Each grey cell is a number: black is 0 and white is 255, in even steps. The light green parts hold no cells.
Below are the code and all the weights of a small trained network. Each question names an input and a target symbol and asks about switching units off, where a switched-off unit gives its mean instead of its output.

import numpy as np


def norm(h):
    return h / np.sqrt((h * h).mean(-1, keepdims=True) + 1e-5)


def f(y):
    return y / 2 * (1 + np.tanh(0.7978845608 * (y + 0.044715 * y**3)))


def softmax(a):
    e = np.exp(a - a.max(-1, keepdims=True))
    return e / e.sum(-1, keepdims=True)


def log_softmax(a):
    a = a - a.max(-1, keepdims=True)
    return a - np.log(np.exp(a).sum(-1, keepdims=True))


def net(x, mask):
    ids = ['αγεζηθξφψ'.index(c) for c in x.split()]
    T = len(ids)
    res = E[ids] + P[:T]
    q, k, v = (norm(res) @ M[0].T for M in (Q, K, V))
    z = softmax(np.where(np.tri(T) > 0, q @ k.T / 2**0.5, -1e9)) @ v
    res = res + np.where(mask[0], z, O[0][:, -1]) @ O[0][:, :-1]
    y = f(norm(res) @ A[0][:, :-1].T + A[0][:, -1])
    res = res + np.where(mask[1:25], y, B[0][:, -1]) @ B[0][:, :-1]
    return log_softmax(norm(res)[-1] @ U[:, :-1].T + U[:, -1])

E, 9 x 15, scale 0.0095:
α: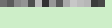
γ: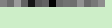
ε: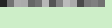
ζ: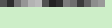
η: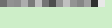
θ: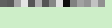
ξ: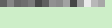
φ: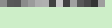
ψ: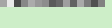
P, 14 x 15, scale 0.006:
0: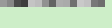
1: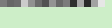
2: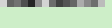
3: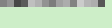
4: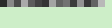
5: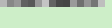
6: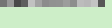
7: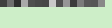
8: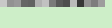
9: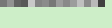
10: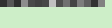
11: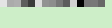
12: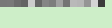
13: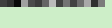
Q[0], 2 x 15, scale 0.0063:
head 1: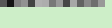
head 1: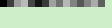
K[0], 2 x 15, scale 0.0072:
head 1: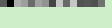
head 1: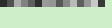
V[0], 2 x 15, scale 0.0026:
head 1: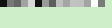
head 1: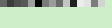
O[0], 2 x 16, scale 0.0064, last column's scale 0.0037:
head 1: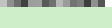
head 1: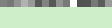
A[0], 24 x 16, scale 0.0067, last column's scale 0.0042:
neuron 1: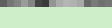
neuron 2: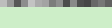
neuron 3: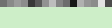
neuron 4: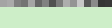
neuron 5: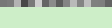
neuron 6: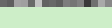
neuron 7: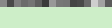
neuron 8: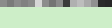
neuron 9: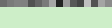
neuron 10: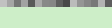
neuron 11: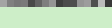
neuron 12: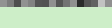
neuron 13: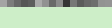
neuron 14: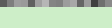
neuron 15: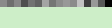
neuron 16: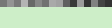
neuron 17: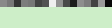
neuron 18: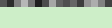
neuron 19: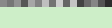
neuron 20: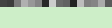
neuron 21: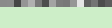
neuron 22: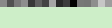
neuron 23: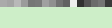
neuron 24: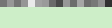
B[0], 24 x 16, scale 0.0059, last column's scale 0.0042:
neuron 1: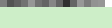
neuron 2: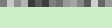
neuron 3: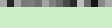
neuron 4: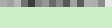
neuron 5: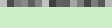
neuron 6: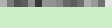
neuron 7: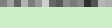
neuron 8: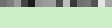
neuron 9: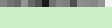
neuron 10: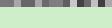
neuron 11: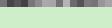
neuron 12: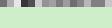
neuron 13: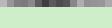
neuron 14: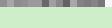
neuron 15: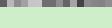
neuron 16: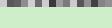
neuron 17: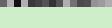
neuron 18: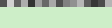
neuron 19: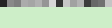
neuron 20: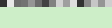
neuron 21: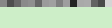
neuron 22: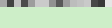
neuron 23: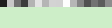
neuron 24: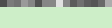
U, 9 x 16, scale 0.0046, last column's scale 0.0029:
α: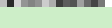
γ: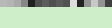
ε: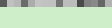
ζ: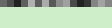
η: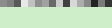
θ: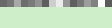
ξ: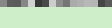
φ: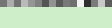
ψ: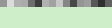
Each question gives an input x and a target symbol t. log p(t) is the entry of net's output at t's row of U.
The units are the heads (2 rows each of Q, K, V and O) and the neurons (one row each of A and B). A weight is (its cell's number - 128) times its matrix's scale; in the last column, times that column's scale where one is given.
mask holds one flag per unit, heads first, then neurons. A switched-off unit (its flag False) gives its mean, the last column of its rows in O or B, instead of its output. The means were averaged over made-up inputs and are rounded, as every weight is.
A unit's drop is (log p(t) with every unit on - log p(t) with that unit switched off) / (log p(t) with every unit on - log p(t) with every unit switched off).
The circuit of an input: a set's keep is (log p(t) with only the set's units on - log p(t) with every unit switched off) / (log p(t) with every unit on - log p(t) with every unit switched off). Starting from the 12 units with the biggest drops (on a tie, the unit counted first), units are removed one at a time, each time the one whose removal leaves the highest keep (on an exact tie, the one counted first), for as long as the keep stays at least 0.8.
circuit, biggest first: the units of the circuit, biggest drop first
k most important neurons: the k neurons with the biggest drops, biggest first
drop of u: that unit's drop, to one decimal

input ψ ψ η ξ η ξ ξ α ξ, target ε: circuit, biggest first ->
head 1; neuron 23
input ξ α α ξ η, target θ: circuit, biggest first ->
neuron 12; neuron 6; neuron 18
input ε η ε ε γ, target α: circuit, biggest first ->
neuron 22
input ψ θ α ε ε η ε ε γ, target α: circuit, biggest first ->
head 1; neuron 22
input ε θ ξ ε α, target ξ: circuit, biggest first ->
neuron 20; neuron 21; neuron 1
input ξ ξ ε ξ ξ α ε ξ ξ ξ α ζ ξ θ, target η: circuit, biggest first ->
neuron 16; neuron 22; neuron 20; neuron 3
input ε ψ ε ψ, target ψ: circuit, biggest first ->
neuron 24; neuron 21; neuron 4
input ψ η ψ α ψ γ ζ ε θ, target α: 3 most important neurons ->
neuron 3; neuron 22; neuron 8
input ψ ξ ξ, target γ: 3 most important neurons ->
neuron 21; neuron 22; neuron 19
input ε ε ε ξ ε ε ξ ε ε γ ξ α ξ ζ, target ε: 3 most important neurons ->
neuron 22; neuron 20; neuron 12
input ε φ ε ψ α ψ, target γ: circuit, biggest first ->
neuron 10; neuron 2
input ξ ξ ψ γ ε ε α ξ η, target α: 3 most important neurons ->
neuron 3; neuron 20; neuron 5
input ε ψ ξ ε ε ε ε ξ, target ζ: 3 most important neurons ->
neuron 17; neuron 20; neuron 7
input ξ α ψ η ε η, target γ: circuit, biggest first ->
neuron 10
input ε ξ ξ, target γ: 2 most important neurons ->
neuron 22; neuron 21
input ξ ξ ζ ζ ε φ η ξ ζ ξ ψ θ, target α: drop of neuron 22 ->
0.2
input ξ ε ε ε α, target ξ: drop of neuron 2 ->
0.0
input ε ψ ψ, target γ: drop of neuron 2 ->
0.1
